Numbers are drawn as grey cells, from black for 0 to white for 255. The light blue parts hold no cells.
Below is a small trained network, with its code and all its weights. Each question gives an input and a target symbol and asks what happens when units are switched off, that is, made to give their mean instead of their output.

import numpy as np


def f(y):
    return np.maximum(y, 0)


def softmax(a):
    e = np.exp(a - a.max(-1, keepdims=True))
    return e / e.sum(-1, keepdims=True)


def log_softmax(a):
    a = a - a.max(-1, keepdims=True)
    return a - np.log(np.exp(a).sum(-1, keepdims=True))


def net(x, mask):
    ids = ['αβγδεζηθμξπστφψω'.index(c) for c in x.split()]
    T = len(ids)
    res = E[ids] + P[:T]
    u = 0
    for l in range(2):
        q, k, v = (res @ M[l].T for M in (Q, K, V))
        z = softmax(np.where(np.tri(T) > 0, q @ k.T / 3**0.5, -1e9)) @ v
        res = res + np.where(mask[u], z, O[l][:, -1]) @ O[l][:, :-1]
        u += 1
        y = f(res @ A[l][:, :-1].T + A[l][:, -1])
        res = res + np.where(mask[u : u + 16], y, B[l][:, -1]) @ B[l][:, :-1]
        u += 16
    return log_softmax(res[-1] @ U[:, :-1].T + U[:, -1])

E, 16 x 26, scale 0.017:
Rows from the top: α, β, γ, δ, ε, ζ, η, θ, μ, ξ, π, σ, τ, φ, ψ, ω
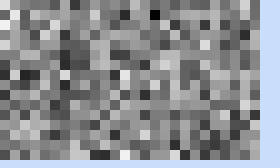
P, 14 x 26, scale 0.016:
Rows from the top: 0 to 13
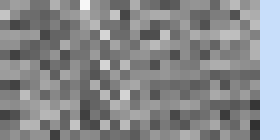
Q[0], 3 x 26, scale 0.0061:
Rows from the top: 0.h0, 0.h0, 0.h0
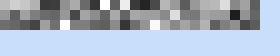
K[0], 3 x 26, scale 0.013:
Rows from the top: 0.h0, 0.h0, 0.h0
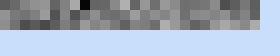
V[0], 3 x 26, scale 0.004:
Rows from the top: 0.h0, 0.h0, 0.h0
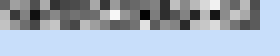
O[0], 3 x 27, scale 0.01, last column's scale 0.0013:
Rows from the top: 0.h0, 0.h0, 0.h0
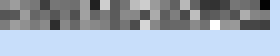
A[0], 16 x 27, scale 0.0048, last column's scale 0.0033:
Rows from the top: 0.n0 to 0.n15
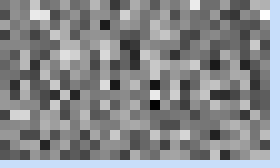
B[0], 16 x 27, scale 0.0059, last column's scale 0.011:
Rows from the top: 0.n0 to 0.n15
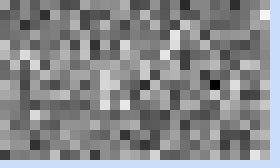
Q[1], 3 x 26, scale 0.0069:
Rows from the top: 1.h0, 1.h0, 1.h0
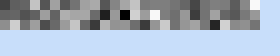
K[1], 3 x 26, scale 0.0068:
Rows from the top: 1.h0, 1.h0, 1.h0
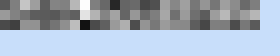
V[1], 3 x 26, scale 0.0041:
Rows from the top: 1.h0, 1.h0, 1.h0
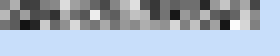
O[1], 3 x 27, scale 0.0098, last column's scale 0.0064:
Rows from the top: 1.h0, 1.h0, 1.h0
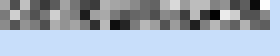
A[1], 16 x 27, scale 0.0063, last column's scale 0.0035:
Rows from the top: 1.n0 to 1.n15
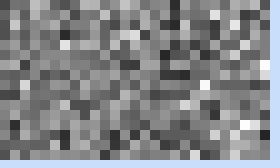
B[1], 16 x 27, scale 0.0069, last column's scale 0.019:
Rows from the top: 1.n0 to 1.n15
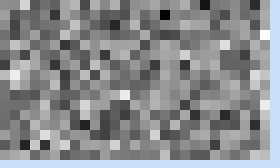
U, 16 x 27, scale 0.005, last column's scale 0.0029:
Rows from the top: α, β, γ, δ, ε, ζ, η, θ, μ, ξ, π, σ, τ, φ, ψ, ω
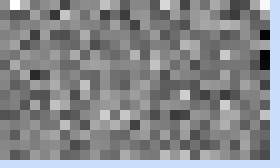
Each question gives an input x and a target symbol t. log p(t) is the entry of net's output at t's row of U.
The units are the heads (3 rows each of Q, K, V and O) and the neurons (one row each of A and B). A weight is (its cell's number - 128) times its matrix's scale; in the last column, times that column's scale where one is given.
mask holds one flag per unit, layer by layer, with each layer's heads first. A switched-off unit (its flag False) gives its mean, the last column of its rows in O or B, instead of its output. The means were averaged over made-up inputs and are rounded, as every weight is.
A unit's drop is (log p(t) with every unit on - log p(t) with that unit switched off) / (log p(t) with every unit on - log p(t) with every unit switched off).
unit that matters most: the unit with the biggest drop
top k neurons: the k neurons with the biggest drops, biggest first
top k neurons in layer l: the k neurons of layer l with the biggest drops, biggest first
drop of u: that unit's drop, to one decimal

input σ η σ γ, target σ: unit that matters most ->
0.n1
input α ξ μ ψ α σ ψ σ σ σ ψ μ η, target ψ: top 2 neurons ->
[1.n12 0.n8]
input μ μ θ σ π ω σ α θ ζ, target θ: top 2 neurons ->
[0.n1 0.n10]
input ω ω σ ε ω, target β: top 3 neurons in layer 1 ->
[1.n7 1.n15 1.n6]
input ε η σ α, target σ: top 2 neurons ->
[0.n1 0.n10]
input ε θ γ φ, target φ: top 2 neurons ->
[1.n11 1.n2]
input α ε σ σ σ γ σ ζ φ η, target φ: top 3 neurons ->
[0.n1 1.n11 1.n2]
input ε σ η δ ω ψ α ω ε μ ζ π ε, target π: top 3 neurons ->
[1.n14 0.n1 0.n8]
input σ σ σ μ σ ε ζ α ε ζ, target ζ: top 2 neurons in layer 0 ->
[0.n8 0.n15]
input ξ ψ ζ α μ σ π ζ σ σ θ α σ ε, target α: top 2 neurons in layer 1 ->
[1.n3 1.n6]
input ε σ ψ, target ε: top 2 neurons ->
[1.n5 1.n2]
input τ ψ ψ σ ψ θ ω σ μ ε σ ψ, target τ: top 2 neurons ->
[1.n0 0.n11]
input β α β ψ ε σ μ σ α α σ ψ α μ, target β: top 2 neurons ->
[1.n7 0.n9]
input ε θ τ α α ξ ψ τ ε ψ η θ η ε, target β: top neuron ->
[0.n8]
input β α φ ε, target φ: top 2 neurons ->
[1.n11 1.n2]
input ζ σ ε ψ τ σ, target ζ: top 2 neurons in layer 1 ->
[1.n2 1.n0]
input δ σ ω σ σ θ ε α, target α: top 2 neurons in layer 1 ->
[1.n3 1.n4]
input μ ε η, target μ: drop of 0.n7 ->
0.1
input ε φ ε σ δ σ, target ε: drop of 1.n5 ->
0.3
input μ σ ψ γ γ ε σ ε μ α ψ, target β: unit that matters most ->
0.h0
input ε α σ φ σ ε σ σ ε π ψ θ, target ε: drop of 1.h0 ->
0.4
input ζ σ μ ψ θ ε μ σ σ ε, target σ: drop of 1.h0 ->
0.2
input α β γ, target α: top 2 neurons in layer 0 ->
[0.n0 0.n12]
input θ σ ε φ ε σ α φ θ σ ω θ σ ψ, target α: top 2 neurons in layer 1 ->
[1.n3 1.n8]
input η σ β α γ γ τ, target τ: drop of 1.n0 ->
0.2
